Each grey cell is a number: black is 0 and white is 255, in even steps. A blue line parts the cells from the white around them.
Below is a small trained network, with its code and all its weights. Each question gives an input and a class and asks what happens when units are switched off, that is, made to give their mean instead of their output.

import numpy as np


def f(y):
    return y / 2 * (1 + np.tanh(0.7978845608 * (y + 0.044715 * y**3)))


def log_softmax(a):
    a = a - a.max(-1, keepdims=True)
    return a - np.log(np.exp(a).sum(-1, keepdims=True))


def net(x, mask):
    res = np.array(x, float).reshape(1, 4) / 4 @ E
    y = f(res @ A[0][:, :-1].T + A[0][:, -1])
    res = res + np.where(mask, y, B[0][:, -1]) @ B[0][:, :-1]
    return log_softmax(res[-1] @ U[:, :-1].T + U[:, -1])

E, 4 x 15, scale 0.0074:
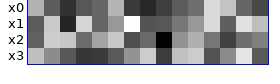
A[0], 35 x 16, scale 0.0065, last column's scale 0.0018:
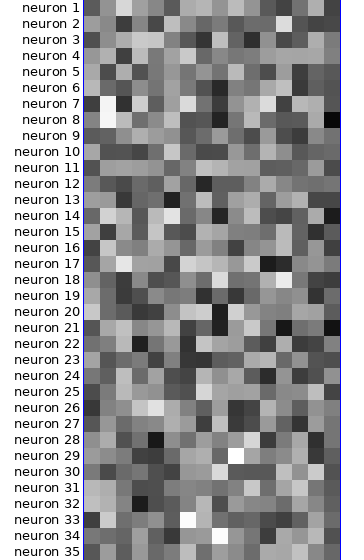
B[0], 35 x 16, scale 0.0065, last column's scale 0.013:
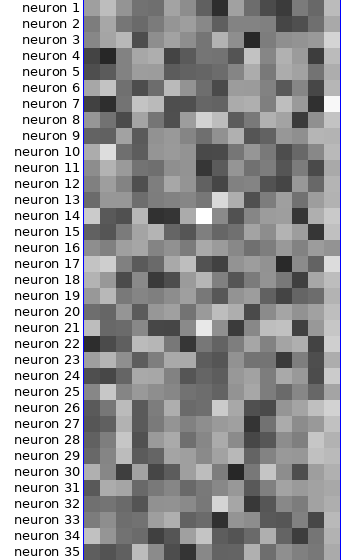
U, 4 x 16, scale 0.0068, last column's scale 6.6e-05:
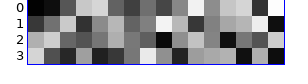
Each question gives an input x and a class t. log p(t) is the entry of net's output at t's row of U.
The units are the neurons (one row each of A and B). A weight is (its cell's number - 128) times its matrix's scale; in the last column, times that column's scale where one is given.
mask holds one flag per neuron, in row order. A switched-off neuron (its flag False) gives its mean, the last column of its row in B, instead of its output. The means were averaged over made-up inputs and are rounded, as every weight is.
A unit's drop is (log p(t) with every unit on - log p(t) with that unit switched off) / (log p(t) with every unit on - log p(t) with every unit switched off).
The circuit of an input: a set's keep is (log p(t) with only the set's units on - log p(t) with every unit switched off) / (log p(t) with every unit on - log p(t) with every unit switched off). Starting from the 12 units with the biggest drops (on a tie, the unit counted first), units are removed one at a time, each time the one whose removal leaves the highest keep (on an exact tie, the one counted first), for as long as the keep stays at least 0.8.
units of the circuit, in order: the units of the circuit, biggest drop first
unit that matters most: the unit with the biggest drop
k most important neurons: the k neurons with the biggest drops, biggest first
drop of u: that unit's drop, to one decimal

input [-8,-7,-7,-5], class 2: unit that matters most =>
neuron 17
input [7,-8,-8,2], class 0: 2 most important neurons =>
[neuron 22; neuron 15]
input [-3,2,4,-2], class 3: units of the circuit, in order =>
[neuron 14; neuron 21]
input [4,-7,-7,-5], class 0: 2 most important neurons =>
[neuron 22; neuron 15]
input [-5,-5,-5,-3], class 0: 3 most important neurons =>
[neuron 24; neuron 22; neuron 15]
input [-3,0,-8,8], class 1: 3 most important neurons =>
[neuron 29; neuron 28; neuron 13]
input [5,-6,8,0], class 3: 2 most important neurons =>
[neuron 14; neuron 21]
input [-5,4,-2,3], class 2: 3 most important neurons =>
[neuron 17; neuron 22; neuron 24]
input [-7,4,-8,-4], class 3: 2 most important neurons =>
[neuron 30; neuron 34]
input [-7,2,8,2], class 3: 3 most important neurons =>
[neuron 14; neuron 21; neuron 8]
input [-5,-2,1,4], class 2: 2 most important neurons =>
[neuron 17; neuron 26]
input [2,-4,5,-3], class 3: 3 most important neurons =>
[neuron 7; neuron 14; neuron 21]
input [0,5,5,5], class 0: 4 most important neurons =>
[neuron 7; neuron 3; neuron 26; neuron 18]
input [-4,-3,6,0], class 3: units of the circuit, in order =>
[neuron 14]
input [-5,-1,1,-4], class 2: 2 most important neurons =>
[neuron 17; neuron 1]
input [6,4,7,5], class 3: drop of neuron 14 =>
0.5
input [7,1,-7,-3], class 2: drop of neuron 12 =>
0.2
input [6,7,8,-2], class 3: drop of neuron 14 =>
0.7
